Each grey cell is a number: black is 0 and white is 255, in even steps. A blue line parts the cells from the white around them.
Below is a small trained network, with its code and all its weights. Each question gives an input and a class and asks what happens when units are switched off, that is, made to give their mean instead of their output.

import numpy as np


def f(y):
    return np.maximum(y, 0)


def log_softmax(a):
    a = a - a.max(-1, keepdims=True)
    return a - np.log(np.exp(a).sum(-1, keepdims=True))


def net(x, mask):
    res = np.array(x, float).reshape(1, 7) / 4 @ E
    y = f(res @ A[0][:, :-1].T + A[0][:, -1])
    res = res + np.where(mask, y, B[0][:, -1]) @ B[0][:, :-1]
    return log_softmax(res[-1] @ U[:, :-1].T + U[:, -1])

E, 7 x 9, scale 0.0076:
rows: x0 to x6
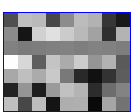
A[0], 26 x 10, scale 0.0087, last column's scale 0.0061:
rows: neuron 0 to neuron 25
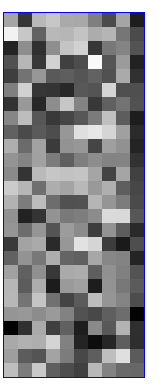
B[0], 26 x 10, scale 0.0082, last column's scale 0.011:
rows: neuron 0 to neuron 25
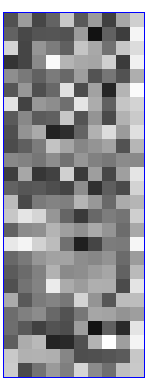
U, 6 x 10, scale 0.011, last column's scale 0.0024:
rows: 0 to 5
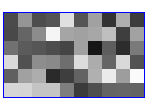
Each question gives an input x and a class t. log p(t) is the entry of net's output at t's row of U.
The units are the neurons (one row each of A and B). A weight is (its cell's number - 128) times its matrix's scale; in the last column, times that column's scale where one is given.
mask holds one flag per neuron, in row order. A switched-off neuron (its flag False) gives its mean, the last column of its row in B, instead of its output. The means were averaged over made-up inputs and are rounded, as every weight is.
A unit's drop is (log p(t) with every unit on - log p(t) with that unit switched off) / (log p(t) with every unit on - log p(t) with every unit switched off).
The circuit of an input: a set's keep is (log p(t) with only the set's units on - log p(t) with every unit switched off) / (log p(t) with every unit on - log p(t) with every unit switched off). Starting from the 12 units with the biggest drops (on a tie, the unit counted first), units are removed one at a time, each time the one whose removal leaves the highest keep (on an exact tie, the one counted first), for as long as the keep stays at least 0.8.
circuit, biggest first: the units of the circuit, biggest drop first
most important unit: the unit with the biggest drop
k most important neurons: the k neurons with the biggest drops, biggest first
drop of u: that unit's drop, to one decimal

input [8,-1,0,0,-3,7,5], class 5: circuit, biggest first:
neuron 16
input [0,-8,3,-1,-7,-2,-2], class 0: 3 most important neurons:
neuron 5; neuron 7; neuron 23
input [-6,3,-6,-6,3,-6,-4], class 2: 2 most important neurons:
neuron 22; neuron 16
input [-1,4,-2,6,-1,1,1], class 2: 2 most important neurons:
neuron 1; neuron 5
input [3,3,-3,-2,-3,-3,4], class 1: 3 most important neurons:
neuron 23; neuron 5; neuron 19
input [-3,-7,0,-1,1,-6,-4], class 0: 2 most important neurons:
neuron 5; neuron 7
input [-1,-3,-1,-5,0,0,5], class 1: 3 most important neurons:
neuron 19; neuron 1; neuron 12
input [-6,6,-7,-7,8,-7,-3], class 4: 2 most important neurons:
neuron 23; neuron 1
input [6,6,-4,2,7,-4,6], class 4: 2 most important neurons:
neuron 23; neuron 5
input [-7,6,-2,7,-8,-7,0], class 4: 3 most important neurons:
neuron 8; neuron 14; neuron 22
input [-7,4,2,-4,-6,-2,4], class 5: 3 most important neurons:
neuron 14; neuron 24; neuron 23
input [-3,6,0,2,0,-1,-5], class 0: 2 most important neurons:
neuron 11; neuron 0
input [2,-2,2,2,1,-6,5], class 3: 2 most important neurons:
neuron 3; neuron 25
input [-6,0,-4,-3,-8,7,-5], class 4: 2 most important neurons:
neuron 8; neuron 14
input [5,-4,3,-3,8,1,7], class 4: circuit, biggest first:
neuron 23
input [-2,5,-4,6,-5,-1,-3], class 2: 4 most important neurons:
neuron 1; neuron 5; neuron 12; neuron 23
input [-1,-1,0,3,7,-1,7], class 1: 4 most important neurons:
neuron 19; neuron 8; neuron 9; neuron 15
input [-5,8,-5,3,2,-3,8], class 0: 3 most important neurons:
neuron 11; neuron 0; neuron 3
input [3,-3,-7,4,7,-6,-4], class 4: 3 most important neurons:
neuron 23; neuron 6; neuron 2
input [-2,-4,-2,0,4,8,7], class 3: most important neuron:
neuron 6
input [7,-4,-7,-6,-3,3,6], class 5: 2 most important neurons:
neuron 16; neuron 3
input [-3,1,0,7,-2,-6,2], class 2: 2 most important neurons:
neuron 1; neuron 12
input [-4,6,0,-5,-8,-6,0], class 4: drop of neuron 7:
0.1
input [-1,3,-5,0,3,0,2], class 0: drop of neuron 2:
0.2
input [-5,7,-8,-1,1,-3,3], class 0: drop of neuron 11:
0.2
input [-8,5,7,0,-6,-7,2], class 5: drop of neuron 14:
1.5
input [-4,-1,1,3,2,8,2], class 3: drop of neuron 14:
0.0
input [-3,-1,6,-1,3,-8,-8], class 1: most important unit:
neuron 3
